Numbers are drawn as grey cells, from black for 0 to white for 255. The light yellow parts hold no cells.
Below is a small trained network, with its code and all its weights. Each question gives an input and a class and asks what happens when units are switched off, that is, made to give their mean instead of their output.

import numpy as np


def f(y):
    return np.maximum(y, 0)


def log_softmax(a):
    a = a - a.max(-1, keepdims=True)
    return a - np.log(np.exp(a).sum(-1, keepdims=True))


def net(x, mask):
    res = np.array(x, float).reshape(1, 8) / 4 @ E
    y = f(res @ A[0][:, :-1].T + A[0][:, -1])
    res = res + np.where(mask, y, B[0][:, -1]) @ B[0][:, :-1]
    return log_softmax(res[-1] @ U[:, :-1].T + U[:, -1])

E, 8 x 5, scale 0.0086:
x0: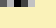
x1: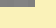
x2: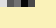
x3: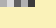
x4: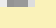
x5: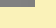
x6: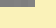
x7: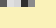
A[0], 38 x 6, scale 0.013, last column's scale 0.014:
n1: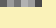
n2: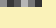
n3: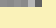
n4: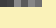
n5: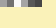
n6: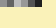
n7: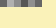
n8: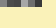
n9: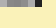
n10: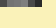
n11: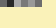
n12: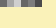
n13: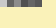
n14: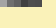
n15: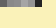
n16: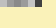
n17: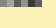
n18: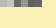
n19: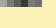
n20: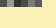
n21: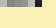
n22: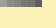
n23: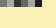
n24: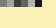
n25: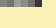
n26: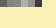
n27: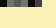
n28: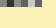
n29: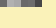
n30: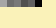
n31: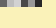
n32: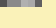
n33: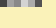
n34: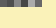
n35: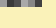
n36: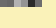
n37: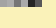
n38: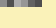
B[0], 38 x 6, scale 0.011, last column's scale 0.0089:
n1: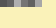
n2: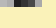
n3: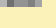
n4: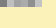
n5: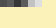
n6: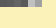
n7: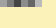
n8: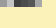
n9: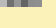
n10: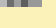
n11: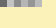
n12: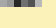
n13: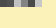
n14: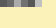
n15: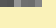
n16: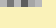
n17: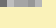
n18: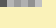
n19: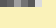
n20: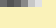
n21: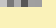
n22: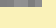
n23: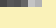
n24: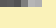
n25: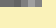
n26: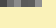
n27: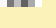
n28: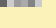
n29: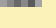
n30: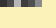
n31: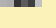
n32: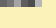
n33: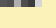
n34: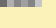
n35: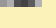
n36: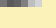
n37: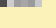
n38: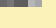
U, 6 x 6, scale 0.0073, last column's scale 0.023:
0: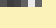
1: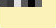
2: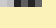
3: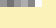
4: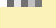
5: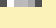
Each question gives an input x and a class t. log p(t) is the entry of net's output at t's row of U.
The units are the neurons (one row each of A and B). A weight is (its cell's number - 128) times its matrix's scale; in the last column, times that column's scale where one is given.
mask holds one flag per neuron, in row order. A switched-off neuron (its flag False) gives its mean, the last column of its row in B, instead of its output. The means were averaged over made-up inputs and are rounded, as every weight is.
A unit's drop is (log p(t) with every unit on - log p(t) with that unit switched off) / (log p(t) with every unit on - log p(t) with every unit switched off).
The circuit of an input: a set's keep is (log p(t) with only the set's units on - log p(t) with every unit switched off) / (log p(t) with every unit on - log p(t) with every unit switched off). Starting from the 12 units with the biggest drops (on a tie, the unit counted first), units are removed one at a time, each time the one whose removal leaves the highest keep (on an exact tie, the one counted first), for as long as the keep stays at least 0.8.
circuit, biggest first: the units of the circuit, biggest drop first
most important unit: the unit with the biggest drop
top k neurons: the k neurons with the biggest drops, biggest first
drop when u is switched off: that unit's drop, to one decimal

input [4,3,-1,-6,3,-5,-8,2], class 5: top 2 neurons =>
[n28; n34]
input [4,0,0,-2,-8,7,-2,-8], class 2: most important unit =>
n8
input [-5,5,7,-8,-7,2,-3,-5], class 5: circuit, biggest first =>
[n11; n4]
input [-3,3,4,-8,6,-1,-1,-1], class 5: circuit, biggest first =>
[n28; n11]
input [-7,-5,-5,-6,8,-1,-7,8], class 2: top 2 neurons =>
[n31; n12]
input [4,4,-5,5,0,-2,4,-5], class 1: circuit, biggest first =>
[n33; n1]
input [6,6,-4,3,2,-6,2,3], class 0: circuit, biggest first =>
[n23; n24]
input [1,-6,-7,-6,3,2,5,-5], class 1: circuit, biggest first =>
[n33; n32]
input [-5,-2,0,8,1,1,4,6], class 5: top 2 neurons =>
[n37; n18]
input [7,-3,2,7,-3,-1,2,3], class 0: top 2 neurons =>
[n20; n23]
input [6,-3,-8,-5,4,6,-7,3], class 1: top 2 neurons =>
[n33; n32]
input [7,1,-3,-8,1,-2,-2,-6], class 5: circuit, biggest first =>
[n28; n4]
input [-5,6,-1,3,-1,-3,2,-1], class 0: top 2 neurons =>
[n5; n36]
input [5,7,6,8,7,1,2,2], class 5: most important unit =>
n18
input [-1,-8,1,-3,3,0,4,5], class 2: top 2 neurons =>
[n31; n12]
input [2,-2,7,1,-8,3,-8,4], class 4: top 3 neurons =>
[n27; n33; n20]
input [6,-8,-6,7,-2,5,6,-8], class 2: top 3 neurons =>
[n8; n2; n35]
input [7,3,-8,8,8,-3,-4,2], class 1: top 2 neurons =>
[n33; n1]
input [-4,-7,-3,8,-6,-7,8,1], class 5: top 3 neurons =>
[n37; n17; n18]
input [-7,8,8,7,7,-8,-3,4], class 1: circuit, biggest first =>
[n13]
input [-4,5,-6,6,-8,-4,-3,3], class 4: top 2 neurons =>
[n27; n10]
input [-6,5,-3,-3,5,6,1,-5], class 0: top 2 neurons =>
[n5; n38]
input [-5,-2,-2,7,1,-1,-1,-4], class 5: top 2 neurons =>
[n37; n18]
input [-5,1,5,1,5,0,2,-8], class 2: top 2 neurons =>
[n2; n35]
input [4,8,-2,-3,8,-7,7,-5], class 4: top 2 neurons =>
[n16; n21]
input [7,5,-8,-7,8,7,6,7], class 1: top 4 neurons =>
[n33; n32; n1; n27]
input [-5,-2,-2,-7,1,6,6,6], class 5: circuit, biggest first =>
[n11]
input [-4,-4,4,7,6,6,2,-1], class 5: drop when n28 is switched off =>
-0.1
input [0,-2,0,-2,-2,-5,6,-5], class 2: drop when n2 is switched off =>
0.2
